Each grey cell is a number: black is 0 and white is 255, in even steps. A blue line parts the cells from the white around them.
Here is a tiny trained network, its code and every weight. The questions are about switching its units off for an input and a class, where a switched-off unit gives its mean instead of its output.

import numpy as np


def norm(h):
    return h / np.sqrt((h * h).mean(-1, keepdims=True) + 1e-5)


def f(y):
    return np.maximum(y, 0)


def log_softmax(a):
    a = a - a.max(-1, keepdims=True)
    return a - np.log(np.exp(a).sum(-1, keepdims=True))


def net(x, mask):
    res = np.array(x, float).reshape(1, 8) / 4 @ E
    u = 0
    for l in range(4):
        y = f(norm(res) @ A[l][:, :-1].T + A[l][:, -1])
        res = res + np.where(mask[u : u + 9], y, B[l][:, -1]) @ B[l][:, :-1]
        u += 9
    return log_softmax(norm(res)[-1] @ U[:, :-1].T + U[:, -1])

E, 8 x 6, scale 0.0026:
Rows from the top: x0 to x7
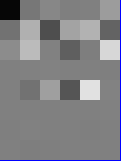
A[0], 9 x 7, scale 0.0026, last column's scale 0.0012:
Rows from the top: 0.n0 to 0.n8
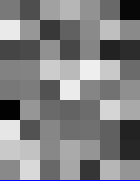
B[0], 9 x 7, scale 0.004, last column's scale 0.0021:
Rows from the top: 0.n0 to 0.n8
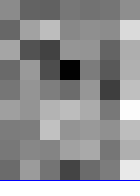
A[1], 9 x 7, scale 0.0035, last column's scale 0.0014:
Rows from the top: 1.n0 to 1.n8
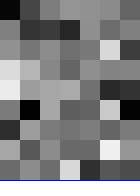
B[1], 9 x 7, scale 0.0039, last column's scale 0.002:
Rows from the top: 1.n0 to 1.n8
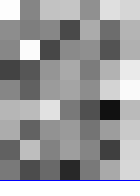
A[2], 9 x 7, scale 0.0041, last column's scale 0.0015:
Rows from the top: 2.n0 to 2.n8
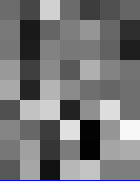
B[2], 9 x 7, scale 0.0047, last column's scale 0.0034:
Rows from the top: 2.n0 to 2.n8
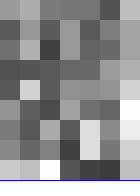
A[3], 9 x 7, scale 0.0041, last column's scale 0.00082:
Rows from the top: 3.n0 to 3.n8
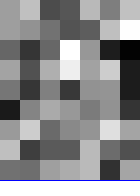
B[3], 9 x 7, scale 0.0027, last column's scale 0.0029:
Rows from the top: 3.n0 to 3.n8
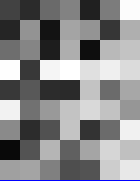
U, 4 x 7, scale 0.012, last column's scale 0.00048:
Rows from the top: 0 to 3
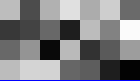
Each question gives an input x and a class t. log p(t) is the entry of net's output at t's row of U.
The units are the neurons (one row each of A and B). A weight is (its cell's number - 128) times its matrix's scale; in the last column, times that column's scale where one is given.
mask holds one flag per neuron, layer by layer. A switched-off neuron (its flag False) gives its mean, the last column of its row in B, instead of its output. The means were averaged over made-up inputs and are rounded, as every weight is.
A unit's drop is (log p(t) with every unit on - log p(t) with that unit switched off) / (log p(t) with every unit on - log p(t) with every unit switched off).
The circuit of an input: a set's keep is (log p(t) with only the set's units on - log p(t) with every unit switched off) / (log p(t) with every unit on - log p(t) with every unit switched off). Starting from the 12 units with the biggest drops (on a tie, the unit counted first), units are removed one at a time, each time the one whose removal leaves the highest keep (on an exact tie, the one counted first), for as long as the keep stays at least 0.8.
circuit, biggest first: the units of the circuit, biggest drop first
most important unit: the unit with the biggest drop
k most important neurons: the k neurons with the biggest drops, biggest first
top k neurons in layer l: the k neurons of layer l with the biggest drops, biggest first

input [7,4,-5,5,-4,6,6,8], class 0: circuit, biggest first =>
1.n0
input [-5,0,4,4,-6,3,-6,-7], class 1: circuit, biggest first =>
2.n7, 0.n5, 1.n0, 2.n6
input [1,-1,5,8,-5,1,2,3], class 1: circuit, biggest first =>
2.n7, 1.n0
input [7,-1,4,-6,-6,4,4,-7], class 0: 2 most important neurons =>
0.n5, 1.n0
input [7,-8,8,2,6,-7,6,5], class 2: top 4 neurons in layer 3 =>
3.n3, 3.n1, 3.n6, 3.n7
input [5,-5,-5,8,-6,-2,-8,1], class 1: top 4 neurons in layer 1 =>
1.n8, 1.n4, 1.n3, 1.n7
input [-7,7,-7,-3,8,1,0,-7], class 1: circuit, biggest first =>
0.n5, 3.n3, 3.n7
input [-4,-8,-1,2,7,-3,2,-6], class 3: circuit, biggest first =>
1.n5, 2.n6, 2.n0
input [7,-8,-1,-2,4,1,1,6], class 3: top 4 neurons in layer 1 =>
1.n5, 1.n4, 1.n3, 1.n7
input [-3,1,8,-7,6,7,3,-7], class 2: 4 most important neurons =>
2.n6, 2.n7, 2.n5, 3.n6
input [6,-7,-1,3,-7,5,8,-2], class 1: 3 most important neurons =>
2.n6, 2.n7, 1.n8
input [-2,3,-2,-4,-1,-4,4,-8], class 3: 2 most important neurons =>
2.n8, 1.n0
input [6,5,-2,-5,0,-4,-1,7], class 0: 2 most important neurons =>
1.n0, 1.n6
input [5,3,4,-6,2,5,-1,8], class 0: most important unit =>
0.n5
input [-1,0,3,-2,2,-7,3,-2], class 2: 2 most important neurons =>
2.n6, 2.n7
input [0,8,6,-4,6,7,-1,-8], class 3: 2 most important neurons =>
2.n8, 1.n8
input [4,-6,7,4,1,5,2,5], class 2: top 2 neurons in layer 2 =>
2.n5, 2.n8
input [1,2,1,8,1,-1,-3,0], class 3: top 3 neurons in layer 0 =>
0.n5, 0.n8, 0.n1
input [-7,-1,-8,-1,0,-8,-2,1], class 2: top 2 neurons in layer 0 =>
0.n5, 0.n1
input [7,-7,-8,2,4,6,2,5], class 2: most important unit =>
0.n2
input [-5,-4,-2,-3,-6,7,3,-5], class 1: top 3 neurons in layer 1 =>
1.n0, 1.n8, 1.n6
